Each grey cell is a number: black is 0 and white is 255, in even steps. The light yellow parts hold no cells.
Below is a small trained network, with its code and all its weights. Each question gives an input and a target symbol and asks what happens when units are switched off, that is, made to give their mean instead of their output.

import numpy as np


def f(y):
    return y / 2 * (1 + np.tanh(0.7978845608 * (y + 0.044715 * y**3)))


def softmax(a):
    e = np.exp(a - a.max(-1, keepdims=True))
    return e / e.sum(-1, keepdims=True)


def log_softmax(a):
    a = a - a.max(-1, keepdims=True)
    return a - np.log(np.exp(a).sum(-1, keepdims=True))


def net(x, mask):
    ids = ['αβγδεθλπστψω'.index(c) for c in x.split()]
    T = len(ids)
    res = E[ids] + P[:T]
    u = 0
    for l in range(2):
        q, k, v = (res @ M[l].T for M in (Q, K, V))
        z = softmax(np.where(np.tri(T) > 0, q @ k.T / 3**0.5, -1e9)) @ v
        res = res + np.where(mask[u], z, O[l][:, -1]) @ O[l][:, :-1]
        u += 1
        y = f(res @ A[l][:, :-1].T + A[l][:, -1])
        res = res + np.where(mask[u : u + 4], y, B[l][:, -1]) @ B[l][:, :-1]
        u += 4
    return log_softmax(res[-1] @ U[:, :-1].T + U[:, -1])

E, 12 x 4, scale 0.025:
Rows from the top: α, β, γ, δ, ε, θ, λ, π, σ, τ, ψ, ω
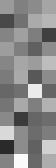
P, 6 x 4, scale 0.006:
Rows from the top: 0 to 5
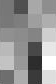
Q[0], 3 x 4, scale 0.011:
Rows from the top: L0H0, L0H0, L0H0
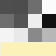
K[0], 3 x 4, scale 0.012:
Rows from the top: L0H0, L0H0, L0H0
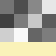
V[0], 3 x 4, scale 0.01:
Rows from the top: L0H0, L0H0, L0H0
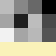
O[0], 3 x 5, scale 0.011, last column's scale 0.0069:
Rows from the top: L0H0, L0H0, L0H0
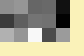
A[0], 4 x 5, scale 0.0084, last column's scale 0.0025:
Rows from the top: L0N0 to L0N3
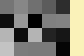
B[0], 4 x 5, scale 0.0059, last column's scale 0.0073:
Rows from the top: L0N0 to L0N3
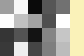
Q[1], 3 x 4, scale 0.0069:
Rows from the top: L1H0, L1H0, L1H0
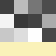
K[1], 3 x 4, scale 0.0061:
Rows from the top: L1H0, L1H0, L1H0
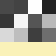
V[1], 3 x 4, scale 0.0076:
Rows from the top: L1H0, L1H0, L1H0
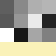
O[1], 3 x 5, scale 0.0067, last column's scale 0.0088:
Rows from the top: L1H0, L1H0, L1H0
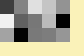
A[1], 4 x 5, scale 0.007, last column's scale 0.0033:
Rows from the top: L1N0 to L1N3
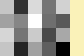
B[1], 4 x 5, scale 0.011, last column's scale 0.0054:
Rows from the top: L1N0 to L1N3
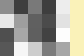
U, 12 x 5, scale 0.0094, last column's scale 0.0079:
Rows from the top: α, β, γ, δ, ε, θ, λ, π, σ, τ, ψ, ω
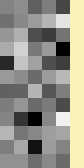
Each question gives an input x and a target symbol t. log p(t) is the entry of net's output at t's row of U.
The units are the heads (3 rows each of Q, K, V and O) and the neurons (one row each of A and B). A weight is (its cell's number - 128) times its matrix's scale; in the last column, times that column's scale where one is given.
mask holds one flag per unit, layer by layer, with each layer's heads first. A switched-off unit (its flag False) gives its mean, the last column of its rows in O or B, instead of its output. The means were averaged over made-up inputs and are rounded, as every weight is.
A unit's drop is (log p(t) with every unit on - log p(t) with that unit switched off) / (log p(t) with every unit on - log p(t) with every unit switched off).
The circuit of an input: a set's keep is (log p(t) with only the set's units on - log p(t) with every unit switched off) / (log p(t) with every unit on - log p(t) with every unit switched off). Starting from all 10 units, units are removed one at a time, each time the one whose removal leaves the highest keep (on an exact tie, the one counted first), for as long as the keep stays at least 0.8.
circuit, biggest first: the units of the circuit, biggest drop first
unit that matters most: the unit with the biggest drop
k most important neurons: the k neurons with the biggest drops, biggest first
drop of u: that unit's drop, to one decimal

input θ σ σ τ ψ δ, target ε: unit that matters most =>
L0N1
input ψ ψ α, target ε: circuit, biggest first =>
[L1H0 L0H0]
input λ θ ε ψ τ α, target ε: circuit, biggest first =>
[L0N1 L0H0 L1H0]
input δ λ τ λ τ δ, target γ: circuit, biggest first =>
[L0H0 L1N1]
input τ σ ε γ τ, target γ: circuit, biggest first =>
[L0H0 L1N2]
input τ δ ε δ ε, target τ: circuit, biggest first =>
[L0H0 L1H0 L0N2]
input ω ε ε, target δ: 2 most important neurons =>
[L1N1 L0N3]
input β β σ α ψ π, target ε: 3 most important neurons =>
[L0N2 L0N3 L1N1]
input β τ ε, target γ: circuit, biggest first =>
[L0H0 L1N1 L1N2]
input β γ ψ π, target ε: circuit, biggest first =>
[L1H0 L0H0]
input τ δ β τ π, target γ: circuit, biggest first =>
[L0H0 L1N2 L1N1]
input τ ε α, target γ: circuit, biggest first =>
[L0H0 L1N2 L1N1]
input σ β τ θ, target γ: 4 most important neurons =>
[L1N2 L0N2 L1N1 L1N0]
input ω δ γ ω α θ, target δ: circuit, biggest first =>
[L0H0]
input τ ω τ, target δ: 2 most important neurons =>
[L0N3 L0N1]
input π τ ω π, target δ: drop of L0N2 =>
0.1
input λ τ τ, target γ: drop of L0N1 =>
-0.1
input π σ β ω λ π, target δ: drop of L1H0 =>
0.2
